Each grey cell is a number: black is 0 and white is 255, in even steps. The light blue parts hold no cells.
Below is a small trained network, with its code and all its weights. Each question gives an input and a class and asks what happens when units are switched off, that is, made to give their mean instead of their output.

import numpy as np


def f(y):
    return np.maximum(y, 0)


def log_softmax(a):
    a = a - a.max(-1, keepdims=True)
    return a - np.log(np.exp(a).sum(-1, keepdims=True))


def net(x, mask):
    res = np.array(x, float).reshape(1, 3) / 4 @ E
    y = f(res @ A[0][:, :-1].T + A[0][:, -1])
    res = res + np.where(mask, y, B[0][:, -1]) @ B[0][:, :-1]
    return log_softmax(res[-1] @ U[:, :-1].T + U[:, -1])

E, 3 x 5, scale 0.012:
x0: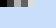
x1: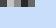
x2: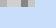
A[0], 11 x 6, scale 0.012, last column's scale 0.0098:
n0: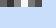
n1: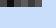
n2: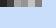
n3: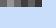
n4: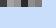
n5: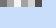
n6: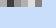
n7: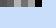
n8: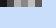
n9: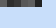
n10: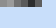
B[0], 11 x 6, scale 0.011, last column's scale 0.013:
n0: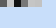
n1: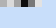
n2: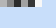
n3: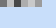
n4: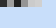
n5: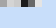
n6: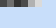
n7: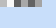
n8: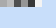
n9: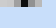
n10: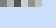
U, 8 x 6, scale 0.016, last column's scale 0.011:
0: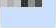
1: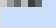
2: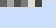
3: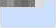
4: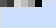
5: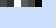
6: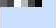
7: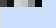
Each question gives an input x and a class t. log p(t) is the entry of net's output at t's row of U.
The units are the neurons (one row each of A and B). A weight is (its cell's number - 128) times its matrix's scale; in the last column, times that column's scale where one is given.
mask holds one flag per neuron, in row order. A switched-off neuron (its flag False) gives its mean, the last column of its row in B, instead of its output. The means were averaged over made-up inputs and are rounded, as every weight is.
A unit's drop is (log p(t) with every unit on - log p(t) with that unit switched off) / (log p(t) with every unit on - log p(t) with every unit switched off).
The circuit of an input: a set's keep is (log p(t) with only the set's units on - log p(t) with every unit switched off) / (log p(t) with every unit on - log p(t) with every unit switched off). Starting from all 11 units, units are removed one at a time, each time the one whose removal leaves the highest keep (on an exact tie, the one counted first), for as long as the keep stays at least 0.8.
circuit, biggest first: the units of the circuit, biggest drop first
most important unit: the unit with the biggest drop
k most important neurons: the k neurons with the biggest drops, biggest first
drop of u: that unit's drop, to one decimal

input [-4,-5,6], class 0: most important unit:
n4
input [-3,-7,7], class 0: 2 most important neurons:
n5, n4
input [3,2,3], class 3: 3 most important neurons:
n1, n4, n9
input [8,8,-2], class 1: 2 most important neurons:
n8, n2
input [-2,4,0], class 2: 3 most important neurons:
n2, n8, n5
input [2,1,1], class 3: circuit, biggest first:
n0, n10, n1
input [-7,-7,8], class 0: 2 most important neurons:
n2, n4
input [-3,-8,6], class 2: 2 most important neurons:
n6, n1
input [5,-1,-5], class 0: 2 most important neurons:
n1, n9
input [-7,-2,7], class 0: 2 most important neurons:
n2, n8
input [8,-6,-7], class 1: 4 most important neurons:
n2, n8, n5, n7
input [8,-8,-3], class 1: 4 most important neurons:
n2, n8, n4, n7
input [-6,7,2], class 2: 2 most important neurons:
n2, n8
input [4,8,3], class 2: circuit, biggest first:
n4
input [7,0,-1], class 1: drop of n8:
0.1
